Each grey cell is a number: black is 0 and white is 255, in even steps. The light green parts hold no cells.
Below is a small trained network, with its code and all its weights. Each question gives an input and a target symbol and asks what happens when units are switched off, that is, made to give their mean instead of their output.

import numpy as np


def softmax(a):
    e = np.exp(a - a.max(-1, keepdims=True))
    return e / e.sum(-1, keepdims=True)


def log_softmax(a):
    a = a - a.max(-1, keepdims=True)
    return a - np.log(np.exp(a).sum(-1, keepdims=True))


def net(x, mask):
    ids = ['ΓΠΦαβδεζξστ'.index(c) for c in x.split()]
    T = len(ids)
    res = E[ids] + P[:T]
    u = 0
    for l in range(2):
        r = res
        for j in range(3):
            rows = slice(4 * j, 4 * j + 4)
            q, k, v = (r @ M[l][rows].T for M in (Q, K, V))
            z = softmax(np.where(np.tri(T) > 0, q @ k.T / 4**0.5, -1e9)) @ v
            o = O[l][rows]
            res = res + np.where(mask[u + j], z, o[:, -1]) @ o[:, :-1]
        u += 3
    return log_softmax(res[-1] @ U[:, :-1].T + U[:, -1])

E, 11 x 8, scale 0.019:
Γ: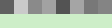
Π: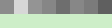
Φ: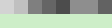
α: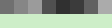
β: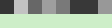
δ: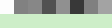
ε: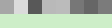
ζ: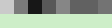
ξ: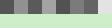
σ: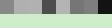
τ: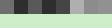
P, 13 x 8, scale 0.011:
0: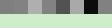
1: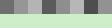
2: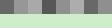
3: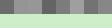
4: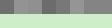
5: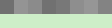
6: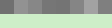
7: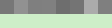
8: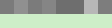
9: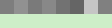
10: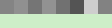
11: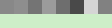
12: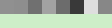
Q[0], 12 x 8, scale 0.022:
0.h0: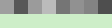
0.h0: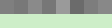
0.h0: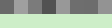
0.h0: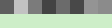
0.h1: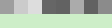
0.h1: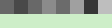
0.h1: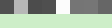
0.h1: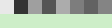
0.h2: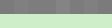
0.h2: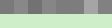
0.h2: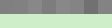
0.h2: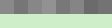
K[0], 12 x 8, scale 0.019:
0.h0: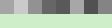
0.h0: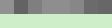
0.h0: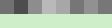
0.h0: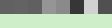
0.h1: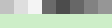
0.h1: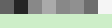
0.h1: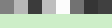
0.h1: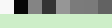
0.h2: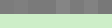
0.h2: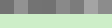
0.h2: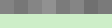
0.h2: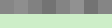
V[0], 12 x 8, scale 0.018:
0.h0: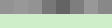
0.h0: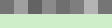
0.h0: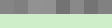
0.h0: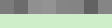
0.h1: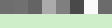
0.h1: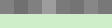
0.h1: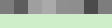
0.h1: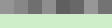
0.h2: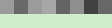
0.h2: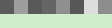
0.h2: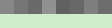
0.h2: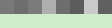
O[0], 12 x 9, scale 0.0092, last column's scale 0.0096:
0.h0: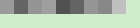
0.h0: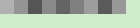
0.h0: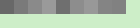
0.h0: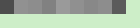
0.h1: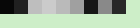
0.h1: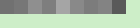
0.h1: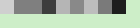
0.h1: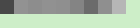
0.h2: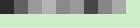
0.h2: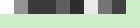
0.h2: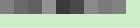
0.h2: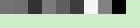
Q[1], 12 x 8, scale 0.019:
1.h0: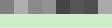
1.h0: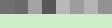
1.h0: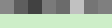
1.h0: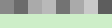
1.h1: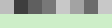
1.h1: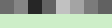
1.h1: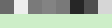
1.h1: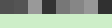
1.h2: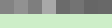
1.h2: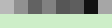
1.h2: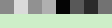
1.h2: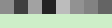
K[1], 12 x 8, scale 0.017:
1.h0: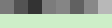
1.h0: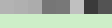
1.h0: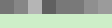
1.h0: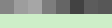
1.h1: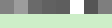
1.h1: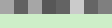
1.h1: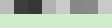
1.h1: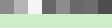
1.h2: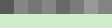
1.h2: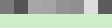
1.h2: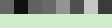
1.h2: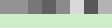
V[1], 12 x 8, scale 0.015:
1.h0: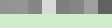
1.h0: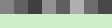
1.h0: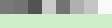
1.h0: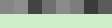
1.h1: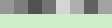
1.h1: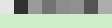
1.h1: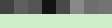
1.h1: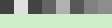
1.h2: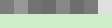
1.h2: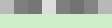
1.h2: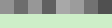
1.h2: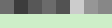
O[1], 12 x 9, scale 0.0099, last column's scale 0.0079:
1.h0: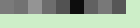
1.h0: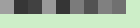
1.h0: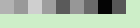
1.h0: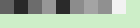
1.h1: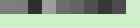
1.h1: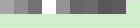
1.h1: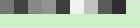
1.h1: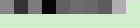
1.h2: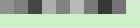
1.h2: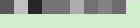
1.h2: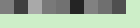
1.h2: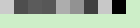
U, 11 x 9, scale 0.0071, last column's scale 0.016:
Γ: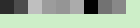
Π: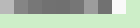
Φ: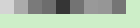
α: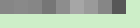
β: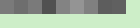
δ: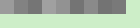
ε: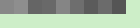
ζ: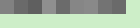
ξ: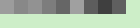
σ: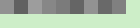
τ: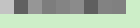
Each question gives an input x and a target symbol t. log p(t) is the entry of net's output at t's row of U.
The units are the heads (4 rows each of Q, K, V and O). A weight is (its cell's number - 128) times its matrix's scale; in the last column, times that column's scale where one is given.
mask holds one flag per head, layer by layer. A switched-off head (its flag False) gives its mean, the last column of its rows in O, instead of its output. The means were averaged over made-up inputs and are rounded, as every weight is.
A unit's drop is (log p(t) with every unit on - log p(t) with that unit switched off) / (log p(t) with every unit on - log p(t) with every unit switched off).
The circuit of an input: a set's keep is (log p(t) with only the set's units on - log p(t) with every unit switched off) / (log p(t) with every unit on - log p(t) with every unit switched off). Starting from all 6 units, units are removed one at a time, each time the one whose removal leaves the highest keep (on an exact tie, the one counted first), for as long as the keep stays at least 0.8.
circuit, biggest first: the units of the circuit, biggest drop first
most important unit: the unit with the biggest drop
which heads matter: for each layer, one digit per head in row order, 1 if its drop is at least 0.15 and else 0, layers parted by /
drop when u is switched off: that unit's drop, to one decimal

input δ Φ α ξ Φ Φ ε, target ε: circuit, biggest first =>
0.h2, 1.h1
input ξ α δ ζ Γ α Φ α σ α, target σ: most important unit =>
1.h2
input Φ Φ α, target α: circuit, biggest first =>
1.h0, 1.h1
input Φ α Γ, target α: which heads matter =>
010 / 100
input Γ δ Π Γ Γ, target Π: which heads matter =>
010 / 000
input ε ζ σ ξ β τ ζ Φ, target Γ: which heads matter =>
010 / 000
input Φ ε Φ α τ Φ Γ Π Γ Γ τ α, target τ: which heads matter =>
011 / 101
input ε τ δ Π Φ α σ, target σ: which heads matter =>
001 / 001
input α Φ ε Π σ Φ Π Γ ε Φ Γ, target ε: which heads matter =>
011 / 011
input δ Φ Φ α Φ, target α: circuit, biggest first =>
0.h2, 1.h0, 1.h1
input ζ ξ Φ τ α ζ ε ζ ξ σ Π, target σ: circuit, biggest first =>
0.h2, 1.h2, 0.h1, 0.h0
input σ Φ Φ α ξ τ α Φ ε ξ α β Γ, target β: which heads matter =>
111 / 011
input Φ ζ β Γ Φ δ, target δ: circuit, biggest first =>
0.h2, 1.h1
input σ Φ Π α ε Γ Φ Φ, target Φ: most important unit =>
0.h2
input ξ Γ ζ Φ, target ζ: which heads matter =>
011 / 110
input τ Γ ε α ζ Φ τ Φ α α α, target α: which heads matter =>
011 / 011
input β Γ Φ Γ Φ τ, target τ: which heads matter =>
000 / 001
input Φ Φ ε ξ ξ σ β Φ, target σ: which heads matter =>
010 / 001
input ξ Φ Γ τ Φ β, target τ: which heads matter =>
010 / 001
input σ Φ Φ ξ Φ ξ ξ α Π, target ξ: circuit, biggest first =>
1.h0
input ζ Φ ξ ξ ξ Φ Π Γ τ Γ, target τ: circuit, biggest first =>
1.h2, 0.h2, 0.h1
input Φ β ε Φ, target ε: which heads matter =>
011 / 010
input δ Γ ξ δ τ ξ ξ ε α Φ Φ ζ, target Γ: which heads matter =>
010 / 000
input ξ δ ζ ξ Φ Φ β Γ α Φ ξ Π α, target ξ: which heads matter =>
011 / 101
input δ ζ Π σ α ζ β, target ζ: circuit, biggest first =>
0.h2, 1.h0, 1.h1
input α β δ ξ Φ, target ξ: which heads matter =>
000 / 110
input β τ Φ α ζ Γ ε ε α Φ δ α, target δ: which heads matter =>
011 / 010
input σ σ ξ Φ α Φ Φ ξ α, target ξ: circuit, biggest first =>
1.h0
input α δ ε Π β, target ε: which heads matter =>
111 / 010
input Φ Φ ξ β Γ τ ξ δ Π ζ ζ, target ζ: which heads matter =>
111 / 100
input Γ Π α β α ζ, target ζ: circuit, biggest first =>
1.h0, 1.h1
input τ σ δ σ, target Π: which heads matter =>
010 / 100
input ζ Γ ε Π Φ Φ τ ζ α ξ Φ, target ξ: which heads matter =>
011 / 100
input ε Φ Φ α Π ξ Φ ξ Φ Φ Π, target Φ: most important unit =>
0.h2
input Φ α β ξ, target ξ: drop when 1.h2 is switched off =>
0.2
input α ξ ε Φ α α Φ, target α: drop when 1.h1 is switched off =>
0.3
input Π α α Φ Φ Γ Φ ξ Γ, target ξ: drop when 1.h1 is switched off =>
0.0
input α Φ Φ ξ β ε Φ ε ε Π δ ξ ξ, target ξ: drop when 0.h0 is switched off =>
-0.1
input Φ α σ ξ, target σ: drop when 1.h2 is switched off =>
1.2
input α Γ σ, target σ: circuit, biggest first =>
1.h2
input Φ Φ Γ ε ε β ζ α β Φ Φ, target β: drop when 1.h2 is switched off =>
0.1
